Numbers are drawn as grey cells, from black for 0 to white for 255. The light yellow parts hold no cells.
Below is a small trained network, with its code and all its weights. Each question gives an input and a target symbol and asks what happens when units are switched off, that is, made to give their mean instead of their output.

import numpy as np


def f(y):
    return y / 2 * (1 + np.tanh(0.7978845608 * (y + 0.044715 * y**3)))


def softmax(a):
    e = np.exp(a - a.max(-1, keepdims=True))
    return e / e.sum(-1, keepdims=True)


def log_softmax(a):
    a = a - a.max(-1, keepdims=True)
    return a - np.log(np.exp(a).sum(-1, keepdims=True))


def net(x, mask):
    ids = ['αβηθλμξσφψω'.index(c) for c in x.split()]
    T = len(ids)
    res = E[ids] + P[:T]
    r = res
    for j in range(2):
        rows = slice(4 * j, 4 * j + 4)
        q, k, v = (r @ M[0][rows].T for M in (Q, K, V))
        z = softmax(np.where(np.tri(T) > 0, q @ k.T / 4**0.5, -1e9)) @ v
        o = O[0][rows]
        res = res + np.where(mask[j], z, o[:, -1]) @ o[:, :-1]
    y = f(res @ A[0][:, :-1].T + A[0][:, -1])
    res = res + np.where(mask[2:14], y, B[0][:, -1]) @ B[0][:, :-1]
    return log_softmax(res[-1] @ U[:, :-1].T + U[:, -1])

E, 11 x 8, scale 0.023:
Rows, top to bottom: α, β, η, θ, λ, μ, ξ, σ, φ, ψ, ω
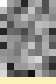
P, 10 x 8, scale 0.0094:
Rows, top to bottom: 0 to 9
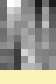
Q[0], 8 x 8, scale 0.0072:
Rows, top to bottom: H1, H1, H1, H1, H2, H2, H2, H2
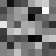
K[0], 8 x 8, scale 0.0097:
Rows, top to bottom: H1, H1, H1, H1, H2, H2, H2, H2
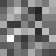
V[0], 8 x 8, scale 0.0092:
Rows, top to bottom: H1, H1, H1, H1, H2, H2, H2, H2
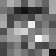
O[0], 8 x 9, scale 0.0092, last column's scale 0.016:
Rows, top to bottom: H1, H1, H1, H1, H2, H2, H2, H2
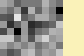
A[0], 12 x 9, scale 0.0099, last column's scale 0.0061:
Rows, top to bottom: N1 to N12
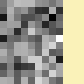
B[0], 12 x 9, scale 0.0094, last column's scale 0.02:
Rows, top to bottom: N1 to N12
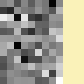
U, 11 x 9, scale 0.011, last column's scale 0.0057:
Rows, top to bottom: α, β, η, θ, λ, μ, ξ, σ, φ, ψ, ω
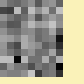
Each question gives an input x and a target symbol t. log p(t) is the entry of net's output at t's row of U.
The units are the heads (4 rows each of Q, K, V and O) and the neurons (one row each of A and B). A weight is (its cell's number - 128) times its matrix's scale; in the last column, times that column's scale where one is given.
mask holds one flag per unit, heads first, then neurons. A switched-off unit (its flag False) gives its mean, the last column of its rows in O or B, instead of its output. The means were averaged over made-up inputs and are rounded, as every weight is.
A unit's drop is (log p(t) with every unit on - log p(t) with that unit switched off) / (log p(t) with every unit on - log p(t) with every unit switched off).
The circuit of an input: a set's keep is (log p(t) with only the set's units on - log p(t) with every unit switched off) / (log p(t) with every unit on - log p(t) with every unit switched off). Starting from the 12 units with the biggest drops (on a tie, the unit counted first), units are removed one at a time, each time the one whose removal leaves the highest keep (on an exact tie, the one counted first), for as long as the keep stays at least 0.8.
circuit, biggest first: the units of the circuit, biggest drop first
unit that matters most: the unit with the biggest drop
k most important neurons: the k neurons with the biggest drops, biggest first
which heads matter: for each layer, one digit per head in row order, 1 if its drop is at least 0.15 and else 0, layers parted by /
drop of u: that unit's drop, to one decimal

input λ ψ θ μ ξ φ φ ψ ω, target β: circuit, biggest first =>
H2
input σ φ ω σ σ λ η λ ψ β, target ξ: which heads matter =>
10
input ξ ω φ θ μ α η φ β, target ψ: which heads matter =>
00
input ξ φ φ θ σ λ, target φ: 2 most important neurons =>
N3, N2
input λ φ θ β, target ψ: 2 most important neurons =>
N5, N6
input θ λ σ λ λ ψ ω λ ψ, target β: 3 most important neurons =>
N3, N7, N6
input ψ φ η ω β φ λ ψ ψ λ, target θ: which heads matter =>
01
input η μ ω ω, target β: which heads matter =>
10
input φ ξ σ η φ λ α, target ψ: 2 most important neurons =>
N9, N6
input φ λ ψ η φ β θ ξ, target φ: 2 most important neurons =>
N3, N11
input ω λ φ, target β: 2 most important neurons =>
N3, N9
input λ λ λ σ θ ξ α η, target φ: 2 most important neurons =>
N7, N11
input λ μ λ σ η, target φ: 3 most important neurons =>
N7, N5, N11
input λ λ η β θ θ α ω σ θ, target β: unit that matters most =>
H1
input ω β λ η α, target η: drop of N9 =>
0.2
